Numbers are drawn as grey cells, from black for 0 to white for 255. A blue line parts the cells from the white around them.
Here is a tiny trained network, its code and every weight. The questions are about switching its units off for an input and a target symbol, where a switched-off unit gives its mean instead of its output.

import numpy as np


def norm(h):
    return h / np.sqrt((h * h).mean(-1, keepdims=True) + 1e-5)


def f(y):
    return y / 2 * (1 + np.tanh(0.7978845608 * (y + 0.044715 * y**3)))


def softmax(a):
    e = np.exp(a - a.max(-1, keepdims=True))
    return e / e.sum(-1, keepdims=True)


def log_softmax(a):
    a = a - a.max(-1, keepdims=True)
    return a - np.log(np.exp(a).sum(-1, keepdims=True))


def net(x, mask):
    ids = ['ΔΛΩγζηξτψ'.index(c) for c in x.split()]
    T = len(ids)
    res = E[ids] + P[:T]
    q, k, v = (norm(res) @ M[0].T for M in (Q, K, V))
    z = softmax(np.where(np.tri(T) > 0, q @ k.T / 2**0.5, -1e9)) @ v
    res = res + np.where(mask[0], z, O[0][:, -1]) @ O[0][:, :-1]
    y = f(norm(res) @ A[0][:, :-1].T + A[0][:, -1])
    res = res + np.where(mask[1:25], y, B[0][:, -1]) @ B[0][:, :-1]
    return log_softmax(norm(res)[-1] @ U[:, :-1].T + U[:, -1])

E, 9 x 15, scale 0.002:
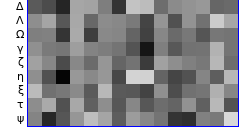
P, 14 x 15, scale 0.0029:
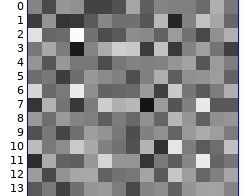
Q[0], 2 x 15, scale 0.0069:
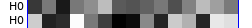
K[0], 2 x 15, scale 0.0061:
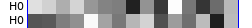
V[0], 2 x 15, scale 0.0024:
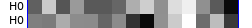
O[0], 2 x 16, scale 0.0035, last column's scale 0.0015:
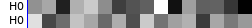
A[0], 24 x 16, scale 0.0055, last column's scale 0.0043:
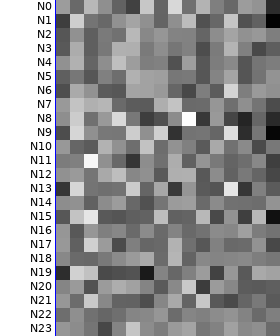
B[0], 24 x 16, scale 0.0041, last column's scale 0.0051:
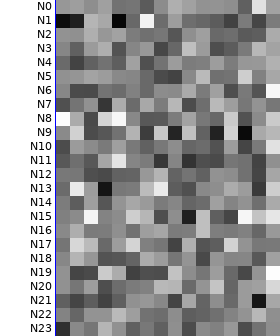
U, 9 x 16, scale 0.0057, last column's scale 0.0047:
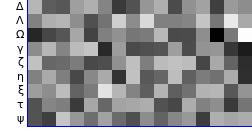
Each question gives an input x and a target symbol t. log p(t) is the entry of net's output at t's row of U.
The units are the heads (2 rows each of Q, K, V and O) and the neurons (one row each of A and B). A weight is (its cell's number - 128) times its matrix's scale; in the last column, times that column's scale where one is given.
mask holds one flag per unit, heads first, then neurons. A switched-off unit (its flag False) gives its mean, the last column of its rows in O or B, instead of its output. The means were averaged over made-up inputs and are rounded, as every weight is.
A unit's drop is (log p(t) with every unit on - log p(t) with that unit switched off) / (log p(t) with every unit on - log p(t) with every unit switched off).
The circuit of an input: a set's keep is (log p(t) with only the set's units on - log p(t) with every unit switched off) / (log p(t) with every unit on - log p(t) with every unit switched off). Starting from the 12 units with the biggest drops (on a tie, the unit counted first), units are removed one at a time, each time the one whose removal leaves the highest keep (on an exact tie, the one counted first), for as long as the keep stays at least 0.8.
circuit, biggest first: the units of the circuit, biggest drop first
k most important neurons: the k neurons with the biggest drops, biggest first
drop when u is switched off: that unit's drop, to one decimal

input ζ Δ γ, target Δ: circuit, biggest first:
[H0 N8]
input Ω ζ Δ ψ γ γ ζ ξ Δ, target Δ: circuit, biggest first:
[H0]
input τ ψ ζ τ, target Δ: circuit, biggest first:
[H0 N13]
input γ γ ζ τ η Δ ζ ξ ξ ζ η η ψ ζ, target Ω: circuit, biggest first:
[H0 N1]
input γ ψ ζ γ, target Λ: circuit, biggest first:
[H0 N0 N21]
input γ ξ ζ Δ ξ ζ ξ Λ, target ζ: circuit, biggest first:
[H0 N6]
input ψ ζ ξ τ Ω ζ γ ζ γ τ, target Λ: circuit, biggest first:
[H0 N0 N6]
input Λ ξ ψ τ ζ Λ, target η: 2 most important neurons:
[N9 N13]
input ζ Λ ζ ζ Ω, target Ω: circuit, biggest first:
[N15 N20]
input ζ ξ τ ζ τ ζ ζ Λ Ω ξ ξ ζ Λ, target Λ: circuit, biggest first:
[N0 N6]
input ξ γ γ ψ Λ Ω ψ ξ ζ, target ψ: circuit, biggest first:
[H0 N15 N19]
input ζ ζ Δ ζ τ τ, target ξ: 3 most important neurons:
[N13 N8 N1]
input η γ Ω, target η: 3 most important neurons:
[N13 N9 N15]
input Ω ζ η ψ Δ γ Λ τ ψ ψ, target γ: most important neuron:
[N20]
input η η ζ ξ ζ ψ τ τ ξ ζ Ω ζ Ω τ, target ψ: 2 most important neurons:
[N13 N9]
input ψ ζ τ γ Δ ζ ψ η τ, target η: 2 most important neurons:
[N9 N13]
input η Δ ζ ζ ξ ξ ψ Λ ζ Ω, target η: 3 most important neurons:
[N9 N13 N15]
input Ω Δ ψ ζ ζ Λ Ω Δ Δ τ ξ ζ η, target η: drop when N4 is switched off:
0.0
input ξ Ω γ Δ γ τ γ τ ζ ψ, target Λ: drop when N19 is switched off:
0.1
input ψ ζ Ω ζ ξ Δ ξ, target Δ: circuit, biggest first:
[H0]
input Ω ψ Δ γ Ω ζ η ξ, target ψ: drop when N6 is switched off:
0.1
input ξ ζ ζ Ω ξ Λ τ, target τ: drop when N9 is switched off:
0.1
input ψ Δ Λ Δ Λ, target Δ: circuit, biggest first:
[H0 N8]
